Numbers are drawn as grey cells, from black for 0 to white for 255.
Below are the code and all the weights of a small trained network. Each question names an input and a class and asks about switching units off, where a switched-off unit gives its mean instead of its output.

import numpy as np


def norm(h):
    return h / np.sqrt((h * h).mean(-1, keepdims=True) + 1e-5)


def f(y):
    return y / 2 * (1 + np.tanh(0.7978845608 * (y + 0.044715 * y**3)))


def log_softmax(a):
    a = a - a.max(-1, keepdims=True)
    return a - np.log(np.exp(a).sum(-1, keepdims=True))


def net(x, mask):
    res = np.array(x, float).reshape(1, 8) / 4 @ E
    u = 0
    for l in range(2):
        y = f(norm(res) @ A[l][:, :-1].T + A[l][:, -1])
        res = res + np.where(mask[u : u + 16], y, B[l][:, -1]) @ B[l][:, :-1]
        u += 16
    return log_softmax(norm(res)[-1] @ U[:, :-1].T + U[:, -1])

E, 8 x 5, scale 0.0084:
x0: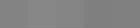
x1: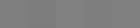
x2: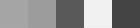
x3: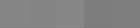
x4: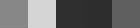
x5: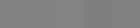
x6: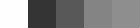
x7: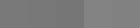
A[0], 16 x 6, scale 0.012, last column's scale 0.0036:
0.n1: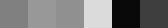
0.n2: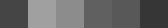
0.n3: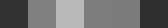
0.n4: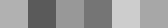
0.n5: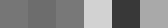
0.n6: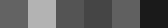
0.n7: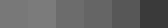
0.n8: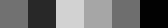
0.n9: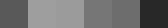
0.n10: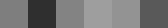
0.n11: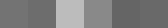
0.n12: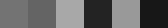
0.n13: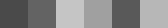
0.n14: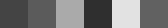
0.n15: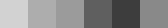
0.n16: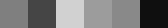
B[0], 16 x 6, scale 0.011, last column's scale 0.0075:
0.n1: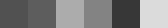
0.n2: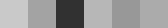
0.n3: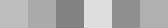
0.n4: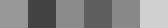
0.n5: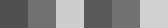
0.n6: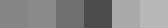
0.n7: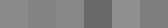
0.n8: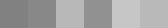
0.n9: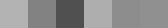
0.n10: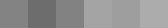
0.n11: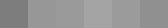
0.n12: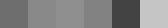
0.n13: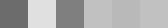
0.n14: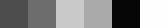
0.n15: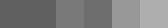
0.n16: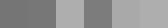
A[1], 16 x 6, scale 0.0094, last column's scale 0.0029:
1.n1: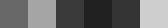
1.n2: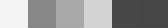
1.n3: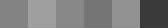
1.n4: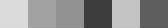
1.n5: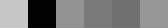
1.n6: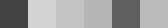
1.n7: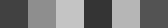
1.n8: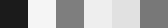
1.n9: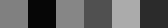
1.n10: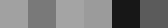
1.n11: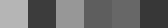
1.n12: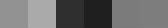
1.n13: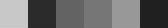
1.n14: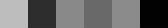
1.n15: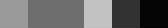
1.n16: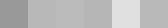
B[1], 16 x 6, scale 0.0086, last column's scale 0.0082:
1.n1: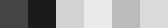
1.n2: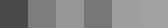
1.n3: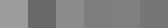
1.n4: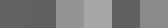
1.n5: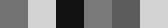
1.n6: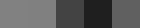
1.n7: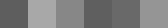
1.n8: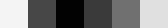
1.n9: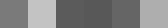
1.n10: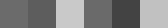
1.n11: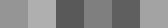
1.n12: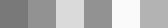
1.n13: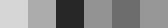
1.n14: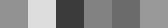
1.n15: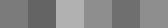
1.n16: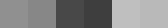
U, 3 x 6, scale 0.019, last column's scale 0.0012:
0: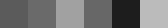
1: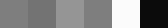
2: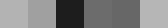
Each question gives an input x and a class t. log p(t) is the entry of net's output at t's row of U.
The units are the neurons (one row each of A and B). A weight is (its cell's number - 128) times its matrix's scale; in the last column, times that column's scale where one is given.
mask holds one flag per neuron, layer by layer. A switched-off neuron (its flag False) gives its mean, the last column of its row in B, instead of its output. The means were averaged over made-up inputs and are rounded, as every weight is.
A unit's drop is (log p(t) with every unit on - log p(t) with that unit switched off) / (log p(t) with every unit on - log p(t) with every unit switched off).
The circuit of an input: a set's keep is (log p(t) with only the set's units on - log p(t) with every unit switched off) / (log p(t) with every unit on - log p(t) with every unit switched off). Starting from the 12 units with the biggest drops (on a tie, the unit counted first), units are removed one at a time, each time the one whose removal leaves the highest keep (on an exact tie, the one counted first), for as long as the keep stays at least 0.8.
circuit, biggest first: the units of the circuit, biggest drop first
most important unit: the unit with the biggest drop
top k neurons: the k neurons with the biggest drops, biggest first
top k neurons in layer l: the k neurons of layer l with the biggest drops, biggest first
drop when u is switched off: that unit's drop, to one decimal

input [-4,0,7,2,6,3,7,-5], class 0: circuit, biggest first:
1.n8, 1.n10
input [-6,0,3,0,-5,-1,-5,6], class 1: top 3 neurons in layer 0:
0.n8, 0.n5, 0.n16
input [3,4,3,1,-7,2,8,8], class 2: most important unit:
1.n5
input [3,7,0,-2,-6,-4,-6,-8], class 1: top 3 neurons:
0.n8, 1.n5, 0.n16
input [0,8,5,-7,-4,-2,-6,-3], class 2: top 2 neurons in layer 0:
0.n13, 0.n14
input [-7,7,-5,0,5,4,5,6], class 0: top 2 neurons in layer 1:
1.n1, 1.n8
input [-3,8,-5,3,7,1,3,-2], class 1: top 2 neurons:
1.n12, 0.n1
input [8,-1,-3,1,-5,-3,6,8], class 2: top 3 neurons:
1.n5, 0.n4, 1.n1
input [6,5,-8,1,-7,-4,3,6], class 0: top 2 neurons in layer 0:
0.n14, 0.n12
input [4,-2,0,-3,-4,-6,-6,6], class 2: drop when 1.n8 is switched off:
0.3
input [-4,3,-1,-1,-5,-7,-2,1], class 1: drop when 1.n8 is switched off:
0.0
